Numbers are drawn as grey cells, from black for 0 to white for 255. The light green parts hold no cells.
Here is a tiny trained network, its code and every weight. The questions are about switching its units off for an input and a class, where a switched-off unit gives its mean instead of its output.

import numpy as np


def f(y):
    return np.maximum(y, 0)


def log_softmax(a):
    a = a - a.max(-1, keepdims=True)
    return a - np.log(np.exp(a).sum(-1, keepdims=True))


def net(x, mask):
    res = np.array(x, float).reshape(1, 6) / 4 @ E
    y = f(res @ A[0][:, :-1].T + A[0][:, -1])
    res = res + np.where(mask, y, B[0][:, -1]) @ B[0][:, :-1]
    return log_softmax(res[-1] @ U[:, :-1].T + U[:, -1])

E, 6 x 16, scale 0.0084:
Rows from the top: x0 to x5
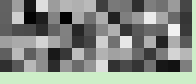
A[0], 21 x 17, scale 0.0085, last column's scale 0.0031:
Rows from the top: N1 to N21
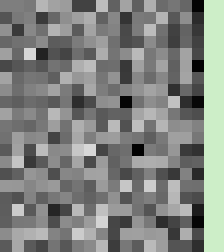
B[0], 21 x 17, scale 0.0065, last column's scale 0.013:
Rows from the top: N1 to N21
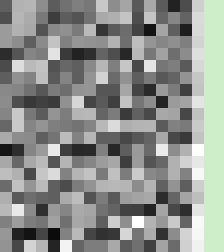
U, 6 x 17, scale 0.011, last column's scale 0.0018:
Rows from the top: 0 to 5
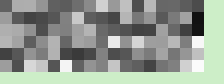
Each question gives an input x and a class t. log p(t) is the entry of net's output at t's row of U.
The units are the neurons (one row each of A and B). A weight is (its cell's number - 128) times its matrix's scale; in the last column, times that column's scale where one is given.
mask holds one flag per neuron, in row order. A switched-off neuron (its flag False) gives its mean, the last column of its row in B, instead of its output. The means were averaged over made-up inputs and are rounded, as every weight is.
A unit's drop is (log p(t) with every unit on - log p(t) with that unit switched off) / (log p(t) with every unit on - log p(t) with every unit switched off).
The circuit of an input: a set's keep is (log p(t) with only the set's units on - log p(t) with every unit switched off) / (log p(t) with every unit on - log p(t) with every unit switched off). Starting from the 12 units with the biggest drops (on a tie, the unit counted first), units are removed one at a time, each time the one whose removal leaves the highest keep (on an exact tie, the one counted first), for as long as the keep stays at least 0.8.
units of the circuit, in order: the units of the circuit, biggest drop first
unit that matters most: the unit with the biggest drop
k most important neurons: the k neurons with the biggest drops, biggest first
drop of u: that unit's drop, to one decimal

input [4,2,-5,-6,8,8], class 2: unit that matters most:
N18
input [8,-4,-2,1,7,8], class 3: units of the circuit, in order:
[N15 N19]
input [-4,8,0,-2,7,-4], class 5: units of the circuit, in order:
[N14 N21]
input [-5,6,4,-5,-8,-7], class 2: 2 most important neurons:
[N10 N3]
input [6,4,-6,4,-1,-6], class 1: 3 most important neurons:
[N20 N15 N19]
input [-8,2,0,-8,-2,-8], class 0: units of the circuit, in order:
[N6 N2]
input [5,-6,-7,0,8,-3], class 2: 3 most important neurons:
[N18 N12 N9]
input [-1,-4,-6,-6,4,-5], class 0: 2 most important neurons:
[N11 N9]
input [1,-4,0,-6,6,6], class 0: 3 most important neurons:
[N6 N2 N7]
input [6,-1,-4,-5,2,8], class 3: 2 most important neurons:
[N15 N19]
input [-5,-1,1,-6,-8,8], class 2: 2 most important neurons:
[N3 N8]
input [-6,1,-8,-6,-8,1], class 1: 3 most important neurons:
[N20 N18 N12]
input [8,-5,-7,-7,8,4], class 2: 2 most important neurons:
[N18 N12]
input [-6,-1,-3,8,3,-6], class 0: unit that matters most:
N16
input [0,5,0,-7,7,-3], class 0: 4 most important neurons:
[N6 N11 N2 N3]
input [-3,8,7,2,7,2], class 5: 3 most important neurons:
[N21 N14 N20]
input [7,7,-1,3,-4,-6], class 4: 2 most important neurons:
[N13 N15]
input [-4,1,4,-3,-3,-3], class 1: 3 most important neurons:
[N13 N9 N15]
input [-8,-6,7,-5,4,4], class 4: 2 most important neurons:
[N5 N20]
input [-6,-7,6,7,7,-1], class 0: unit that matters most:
N21
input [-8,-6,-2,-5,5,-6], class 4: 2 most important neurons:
[N5 N15]
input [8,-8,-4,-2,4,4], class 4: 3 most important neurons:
[N13 N21 N14]
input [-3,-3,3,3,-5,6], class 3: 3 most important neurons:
[N19 N15 N18]
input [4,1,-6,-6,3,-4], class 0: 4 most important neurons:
[N11 N6 N9 N2]
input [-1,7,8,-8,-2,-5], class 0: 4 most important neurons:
[N6 N2 N11 N20]
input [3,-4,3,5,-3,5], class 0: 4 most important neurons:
[N1 N21 N14 N20]
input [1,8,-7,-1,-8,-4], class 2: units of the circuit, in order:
[N8]
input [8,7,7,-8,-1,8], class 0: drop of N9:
0.1
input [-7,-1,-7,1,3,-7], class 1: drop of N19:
0.3
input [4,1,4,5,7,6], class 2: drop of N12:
0.2
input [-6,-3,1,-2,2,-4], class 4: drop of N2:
0.0
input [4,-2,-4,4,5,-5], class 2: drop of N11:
0.1
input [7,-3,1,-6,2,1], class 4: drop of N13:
1.7
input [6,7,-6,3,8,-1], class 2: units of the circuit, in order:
[N18]
